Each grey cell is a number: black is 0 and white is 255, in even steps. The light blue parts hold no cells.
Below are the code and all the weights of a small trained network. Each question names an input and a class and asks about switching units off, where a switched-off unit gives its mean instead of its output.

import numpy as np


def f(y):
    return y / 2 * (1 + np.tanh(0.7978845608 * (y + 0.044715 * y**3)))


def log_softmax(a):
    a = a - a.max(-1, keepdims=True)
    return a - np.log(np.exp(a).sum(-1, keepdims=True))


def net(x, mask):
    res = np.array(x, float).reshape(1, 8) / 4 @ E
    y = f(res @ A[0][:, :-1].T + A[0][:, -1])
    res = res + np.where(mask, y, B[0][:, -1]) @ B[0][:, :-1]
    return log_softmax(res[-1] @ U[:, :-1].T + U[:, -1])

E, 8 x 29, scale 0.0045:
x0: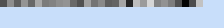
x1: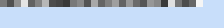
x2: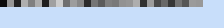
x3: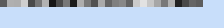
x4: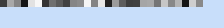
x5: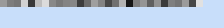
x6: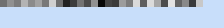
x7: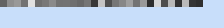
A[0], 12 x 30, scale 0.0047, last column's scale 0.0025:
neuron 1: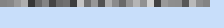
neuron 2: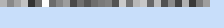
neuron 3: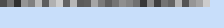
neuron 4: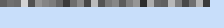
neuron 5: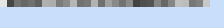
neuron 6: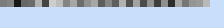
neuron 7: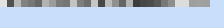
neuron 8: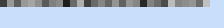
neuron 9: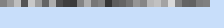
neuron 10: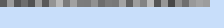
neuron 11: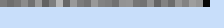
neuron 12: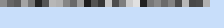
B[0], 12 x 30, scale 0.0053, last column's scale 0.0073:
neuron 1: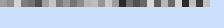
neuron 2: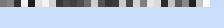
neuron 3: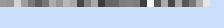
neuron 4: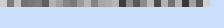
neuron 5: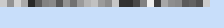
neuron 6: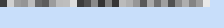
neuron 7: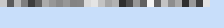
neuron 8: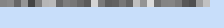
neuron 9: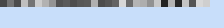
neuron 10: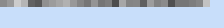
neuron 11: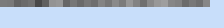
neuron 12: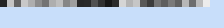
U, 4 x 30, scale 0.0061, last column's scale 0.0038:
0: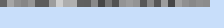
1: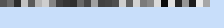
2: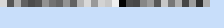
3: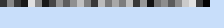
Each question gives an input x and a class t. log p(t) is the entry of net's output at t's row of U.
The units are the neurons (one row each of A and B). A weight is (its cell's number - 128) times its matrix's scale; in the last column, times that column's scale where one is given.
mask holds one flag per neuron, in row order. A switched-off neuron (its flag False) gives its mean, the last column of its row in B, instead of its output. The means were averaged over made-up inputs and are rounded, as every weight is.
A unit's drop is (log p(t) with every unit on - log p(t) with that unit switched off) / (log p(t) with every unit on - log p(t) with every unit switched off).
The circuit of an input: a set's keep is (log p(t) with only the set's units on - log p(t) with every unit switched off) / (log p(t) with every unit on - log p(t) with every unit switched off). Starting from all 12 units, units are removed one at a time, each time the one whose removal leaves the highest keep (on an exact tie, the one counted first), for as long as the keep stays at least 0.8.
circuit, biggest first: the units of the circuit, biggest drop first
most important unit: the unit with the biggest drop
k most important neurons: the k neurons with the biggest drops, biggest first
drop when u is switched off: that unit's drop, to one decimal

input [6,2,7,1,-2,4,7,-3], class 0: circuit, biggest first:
neuron 4; neuron 3
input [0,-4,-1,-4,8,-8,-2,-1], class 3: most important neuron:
neuron 2
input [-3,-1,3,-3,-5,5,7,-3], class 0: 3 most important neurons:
neuron 4; neuron 9; neuron 6
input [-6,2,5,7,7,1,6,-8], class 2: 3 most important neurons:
neuron 1; neuron 4; neuron 12
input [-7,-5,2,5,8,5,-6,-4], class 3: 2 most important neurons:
neuron 7; neuron 5
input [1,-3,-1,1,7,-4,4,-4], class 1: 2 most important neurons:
neuron 9; neuron 4
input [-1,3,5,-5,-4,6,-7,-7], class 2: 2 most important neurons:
neuron 7; neuron 5
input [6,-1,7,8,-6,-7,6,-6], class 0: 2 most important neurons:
neuron 1; neuron 4
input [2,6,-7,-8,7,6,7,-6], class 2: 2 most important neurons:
neuron 4; neuron 2
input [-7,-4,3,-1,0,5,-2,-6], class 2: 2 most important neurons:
neuron 7; neuron 12
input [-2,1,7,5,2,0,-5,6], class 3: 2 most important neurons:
neuron 2; neuron 9
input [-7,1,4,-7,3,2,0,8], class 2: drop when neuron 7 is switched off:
0.2
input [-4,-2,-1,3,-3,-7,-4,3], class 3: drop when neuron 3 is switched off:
0.1
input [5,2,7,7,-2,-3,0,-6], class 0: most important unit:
neuron 7
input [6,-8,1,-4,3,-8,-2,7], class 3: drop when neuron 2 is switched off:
0.2
